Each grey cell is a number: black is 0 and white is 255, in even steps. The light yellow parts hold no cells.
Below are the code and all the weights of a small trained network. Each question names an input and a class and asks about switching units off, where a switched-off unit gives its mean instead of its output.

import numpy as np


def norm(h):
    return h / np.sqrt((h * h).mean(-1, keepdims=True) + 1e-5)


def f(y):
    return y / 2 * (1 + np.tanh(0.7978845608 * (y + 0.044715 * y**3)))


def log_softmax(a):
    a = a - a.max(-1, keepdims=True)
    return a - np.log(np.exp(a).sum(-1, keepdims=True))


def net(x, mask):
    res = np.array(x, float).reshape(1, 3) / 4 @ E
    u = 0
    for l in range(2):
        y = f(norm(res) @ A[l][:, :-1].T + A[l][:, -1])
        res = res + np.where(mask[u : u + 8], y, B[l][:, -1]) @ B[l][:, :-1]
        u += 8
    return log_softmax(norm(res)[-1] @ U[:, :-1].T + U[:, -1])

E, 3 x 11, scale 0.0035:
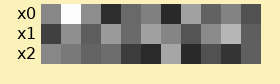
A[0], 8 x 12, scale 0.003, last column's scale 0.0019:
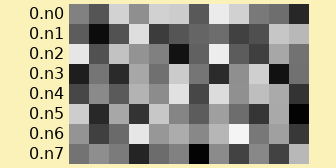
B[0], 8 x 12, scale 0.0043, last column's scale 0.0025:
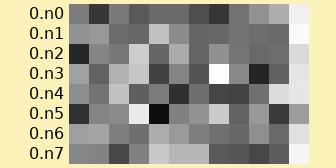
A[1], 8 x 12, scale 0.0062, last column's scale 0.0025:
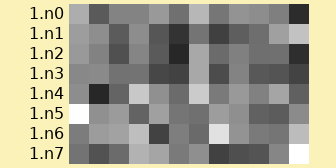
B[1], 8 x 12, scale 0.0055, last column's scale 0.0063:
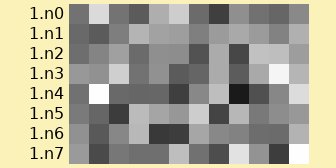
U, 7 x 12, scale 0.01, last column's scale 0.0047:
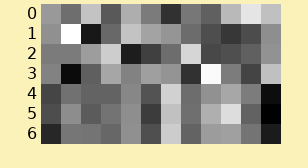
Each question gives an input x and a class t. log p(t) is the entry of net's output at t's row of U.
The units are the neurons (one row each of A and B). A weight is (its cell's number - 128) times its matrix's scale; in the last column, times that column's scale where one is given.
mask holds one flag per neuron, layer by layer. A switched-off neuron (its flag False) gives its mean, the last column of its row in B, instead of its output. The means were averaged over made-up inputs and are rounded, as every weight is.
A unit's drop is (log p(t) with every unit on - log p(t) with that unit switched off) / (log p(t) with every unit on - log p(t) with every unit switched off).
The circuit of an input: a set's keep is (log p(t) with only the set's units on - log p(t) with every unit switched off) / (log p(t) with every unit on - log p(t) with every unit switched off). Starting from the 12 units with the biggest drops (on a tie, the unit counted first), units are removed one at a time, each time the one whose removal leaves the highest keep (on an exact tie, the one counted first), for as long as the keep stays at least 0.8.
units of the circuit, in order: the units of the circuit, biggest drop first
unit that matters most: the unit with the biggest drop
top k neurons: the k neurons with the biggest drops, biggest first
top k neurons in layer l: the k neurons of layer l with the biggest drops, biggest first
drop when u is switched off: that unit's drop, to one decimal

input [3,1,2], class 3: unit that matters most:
1.n4
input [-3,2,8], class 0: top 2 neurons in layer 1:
(1.n3, 1.n2)
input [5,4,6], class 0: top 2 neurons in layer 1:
(1.n3, 1.n4)
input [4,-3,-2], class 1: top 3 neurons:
(0.n7, 0.n3, 1.n7)
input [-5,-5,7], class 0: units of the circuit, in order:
(1.n3, 1.n2)
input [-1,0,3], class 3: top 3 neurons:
(0.n1, 1.n7, 0.n5)
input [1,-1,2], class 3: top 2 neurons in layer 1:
(1.n4, 1.n7)
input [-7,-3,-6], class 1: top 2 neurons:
(1.n4, 1.n3)
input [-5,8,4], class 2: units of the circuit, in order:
(0.n3, 1.n4)
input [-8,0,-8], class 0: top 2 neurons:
(0.n7, 0.n0)
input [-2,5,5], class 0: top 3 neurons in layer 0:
(0.n2, 0.n5, 0.n1)
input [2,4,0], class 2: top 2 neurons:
(0.n3, 1.n7)
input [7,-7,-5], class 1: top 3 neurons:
(0.n7, 0.n3, 1.n7)
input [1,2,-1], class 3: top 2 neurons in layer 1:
(1.n4, 1.n5)
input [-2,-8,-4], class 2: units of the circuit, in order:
(0.n5)
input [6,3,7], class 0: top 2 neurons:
(1.n3, 1.n4)
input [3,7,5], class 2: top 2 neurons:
(0.n3, 0.n4)
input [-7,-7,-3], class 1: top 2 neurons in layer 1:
(1.n4, 1.n0)
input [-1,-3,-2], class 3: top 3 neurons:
(0.n0, 1.n4, 0.n3)
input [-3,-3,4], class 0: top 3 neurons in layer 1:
(1.n3, 1.n2, 1.n4)
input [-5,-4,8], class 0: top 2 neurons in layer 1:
(1.n3, 1.n2)
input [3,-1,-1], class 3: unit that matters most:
0.n7
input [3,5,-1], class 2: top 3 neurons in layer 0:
(0.n3, 0.n1, 0.n6)
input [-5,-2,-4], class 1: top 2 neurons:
(1.n4, 1.n3)
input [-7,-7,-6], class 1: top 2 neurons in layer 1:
(1.n4, 1.n3)
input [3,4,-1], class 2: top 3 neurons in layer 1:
(1.n7, 1.n6, 1.n1)
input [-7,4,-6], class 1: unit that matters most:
1.n4
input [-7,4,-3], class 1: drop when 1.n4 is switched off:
0.6
